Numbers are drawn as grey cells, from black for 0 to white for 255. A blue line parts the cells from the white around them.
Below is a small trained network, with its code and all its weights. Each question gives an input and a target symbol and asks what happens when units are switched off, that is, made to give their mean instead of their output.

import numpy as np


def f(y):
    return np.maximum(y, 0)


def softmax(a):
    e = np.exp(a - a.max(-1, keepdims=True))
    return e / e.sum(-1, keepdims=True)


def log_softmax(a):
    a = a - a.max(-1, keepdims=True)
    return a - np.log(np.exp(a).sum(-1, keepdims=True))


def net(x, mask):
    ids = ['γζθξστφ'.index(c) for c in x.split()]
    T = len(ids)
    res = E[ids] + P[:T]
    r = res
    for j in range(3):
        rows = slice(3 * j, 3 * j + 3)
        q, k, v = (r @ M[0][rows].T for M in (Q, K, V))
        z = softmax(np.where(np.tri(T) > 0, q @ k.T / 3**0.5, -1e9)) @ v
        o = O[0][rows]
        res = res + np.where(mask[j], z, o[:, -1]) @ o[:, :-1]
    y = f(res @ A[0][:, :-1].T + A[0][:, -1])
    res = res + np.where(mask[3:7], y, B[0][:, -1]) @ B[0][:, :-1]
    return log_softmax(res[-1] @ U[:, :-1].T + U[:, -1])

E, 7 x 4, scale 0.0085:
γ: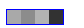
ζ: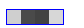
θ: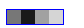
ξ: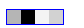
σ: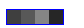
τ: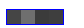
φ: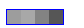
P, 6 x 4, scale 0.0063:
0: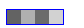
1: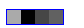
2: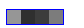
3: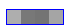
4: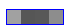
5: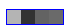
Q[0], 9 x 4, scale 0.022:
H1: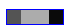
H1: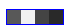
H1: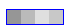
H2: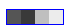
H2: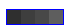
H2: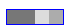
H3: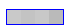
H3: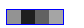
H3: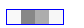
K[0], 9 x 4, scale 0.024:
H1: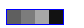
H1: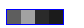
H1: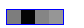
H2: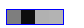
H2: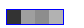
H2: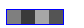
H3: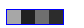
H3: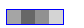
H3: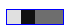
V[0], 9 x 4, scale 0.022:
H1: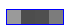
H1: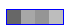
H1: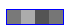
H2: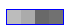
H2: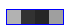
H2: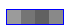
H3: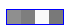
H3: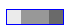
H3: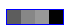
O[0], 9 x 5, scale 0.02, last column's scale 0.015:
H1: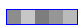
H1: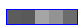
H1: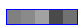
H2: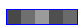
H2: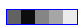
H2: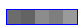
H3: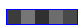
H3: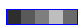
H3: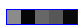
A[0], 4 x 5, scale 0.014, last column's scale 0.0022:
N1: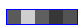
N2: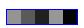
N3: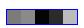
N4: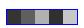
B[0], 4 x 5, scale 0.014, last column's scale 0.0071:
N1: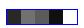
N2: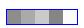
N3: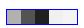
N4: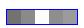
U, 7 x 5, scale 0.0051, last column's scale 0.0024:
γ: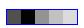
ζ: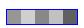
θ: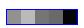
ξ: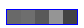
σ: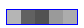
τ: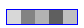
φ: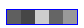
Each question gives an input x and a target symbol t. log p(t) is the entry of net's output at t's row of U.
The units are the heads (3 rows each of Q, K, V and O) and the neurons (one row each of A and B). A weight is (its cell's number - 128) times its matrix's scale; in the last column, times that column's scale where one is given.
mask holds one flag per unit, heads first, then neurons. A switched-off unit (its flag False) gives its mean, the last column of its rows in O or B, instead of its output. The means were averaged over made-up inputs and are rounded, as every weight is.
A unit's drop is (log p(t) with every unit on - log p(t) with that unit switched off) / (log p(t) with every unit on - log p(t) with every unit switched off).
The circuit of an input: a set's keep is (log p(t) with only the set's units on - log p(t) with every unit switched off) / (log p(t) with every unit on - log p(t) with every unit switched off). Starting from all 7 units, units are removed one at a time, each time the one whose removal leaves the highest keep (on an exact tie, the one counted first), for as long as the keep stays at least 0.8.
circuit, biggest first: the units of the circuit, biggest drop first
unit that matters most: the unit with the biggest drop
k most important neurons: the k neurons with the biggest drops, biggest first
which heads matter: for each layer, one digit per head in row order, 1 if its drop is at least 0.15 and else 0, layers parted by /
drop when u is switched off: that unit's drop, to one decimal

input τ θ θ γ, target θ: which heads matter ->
010
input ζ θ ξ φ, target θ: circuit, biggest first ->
H2, N1, H3
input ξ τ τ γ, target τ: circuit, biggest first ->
H3, H1
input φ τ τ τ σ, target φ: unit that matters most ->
H1
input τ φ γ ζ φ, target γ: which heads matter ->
001
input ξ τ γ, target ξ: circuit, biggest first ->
H3, N1
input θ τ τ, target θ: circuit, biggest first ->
N1, H3, H1
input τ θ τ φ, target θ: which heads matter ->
110
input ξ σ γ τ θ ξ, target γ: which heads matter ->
100
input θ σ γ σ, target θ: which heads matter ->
001
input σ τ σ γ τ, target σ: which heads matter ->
011
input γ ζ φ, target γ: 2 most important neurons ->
N3, N4
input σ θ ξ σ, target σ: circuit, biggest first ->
H3, H2, N3
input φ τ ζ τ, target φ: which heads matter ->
111
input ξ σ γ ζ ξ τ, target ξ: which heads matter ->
101
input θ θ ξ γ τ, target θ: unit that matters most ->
H3
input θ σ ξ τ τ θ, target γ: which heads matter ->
110
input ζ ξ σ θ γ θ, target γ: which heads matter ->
010
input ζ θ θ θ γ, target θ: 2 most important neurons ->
N1, N3
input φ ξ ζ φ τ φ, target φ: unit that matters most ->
H2
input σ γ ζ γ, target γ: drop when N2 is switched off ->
-0.1
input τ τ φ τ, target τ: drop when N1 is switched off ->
0.0
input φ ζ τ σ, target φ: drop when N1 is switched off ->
0.1
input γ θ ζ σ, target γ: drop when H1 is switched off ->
0.2
